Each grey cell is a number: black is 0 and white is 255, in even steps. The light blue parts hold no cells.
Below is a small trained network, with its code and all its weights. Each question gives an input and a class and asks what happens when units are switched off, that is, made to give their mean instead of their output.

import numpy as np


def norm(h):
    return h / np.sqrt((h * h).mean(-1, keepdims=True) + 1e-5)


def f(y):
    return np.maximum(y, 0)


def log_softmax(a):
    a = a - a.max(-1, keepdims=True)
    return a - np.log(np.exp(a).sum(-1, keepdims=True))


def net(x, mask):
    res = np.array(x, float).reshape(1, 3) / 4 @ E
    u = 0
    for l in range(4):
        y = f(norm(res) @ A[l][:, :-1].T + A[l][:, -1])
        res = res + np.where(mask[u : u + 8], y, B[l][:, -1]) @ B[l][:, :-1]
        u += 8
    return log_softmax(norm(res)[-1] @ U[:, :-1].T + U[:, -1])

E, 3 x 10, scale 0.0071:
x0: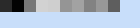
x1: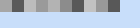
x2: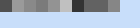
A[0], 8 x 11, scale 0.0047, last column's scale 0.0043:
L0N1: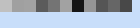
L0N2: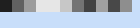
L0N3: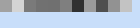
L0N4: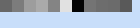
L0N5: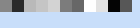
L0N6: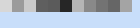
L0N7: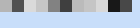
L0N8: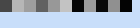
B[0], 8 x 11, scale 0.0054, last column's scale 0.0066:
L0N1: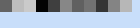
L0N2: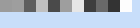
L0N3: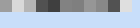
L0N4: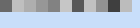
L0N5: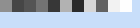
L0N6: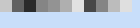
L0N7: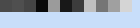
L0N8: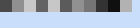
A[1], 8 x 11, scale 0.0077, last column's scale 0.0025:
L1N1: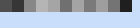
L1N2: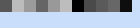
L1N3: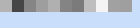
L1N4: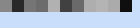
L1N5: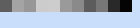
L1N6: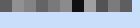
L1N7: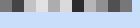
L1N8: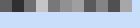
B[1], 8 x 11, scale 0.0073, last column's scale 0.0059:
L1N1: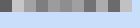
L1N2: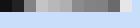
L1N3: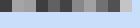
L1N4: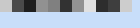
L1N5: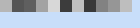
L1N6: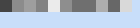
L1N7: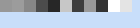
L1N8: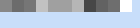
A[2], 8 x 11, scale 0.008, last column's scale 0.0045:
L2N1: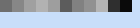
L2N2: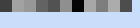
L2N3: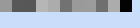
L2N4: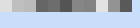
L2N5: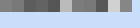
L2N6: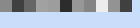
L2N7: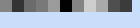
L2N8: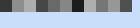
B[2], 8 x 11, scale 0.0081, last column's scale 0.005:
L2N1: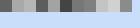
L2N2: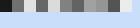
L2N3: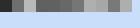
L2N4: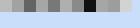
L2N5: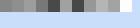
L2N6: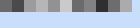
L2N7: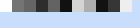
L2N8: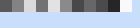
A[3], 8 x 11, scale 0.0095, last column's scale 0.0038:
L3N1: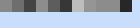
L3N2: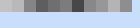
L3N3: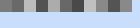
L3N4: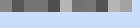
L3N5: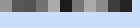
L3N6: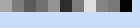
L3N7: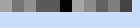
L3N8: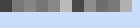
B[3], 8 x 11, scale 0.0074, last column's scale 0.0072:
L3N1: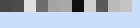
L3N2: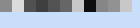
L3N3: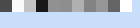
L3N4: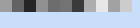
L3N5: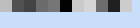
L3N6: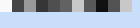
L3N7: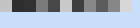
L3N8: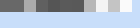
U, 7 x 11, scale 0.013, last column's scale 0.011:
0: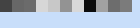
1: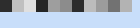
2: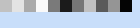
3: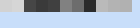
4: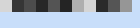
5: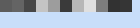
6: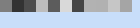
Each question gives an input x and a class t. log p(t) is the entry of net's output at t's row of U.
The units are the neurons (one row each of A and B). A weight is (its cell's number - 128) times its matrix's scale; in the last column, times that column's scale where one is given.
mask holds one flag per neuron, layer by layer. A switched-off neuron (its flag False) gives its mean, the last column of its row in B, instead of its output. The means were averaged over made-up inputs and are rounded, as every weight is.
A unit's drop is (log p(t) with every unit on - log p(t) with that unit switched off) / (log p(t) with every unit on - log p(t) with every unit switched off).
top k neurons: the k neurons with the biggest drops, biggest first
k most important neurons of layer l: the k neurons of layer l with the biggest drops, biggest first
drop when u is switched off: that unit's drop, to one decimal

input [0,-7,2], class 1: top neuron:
(L0N6)
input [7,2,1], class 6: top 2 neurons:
(L0N2 L1N8)
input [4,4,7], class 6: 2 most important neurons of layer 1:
(L1N7 L1N5)
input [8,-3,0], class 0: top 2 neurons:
(L0N2 L1N8)
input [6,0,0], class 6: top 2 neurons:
(L0N5 L0N2)
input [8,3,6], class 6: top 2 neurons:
(L0N2 L1N7)
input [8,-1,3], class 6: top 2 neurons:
(L1N7 L0N5)
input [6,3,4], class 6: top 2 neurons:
(L0N2 L1N8)
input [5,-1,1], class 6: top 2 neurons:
(L0N5 L1N7)
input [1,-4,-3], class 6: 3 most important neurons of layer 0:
(L0N7 L0N8 L0N2)
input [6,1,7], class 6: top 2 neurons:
(L1N7 L0N2)
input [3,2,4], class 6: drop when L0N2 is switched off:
0.8
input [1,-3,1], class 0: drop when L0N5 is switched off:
0.8
